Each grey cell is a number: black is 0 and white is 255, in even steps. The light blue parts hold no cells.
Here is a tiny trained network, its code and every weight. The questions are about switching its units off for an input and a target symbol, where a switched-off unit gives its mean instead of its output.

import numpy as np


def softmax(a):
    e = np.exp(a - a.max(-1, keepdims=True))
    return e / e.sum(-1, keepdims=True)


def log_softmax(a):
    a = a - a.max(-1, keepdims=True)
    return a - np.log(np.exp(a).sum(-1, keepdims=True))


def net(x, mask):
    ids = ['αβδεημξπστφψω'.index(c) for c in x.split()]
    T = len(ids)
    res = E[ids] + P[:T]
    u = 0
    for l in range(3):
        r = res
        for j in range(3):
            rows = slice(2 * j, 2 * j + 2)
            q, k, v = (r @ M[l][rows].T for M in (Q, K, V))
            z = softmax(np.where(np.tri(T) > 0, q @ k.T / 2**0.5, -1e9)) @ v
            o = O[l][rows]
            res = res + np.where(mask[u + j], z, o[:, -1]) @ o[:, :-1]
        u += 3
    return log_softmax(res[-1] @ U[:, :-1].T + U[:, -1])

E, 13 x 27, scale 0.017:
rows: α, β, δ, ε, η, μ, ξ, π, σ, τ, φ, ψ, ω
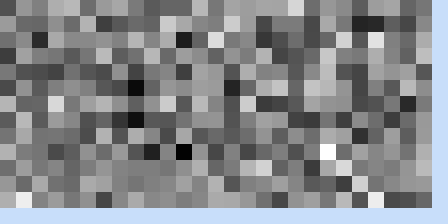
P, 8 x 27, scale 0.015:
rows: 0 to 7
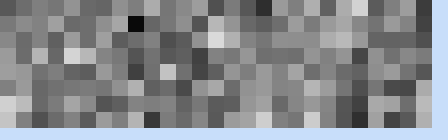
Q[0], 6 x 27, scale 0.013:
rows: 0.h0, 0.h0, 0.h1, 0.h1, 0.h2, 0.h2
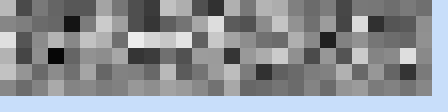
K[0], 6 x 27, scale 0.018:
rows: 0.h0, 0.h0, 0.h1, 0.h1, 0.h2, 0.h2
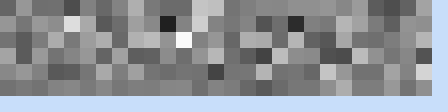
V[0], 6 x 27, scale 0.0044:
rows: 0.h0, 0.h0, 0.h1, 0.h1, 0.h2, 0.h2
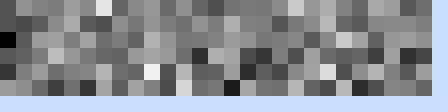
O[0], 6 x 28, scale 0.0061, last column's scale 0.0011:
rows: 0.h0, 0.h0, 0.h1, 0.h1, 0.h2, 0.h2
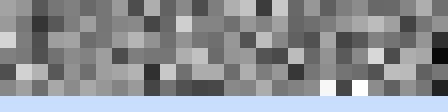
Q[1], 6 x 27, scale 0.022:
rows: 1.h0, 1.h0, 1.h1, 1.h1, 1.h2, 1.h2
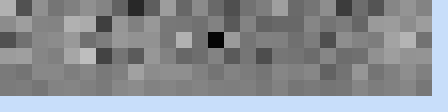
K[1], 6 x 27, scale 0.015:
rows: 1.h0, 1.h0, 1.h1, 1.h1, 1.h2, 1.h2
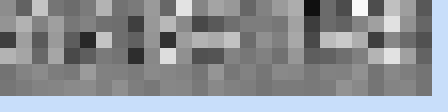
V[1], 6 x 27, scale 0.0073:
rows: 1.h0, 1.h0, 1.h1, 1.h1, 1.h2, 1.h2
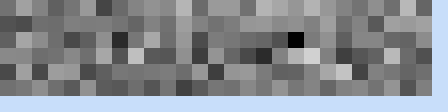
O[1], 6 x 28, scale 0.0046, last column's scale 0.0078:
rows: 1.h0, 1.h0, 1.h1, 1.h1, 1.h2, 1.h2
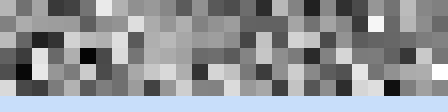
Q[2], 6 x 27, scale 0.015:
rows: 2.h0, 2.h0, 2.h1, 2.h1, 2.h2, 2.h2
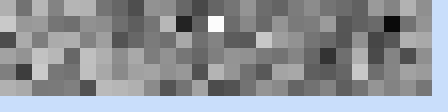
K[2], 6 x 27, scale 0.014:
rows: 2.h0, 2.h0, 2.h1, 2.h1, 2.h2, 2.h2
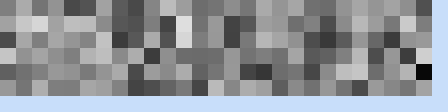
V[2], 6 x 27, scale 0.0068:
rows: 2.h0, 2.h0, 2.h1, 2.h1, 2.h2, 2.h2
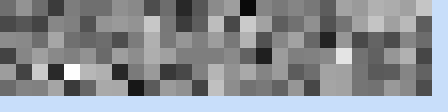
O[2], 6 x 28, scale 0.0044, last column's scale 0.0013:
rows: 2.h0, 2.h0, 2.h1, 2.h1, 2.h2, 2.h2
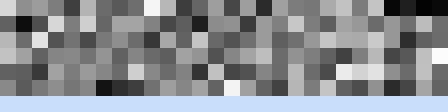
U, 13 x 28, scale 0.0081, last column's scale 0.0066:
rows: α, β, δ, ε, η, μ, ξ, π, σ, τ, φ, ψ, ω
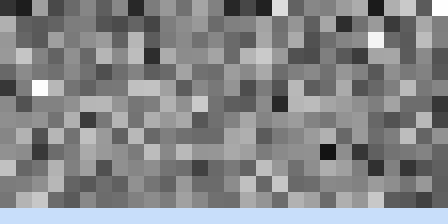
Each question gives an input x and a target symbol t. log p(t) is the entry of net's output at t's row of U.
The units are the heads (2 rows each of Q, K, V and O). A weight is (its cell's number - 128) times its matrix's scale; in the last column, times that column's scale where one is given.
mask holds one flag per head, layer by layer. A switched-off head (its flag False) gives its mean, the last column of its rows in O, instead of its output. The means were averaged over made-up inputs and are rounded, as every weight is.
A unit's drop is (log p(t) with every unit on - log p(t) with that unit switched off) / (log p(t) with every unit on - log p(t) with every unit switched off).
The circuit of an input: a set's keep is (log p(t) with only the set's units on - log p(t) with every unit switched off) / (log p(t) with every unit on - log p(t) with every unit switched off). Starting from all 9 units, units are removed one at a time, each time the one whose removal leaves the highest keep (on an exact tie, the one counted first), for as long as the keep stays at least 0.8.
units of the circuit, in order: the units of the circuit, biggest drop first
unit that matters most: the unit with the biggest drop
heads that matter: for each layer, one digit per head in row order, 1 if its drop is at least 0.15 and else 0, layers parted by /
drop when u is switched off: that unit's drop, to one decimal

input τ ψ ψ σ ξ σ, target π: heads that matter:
100 / 010 / 000
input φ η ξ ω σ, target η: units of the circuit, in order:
(1.h0 2.h0)
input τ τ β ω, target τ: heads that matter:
000 / 000 / 010
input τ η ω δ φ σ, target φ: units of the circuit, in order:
(2.h0)
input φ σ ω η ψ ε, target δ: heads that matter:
100 / 000 / 100
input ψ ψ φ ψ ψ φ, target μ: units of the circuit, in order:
(1.h2 0.h0)
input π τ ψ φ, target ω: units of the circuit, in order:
(2.h0 1.h0)
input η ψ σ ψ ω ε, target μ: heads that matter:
100 / 000 / 000
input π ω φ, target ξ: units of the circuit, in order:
(1.h1 2.h1)
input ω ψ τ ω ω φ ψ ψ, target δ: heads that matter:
000 / 101 / 001
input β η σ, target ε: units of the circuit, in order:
(2.h0 0.h0)
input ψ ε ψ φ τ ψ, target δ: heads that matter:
000 / 001 / 001
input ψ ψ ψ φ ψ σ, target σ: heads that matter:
000 / 010 / 000
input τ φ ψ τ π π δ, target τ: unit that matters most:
2.h1
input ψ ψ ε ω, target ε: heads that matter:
001 / 000 / 000
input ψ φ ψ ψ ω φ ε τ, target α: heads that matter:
000 / 000 / 010
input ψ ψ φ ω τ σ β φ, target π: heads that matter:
000 / 010 / 000
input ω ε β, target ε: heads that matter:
001 / 000 / 010
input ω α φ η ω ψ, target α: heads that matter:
010 / 000 / 010
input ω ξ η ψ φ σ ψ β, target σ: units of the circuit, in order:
(0.h2 2.h1)
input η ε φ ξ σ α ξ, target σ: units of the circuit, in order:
(0.h2)
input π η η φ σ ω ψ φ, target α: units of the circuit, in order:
(1.h0 2.h1)
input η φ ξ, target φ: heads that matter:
010 / 000 / 000
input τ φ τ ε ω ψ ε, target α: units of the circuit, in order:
(1.h0 2.h1)
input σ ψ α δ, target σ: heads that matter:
001 / 000 / 000
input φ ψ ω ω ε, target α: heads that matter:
000 / 100 / 000
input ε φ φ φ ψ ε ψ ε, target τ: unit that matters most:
1.h1
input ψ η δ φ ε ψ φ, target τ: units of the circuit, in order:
(1.h1 0.h0)
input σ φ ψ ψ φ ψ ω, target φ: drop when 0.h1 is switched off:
0.3
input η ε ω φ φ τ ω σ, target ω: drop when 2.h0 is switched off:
0.4
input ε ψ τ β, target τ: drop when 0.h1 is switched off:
0.1
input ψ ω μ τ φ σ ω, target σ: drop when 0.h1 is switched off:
0.0
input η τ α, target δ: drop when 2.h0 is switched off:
0.2
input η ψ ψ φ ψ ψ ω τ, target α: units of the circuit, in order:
(0.h1)
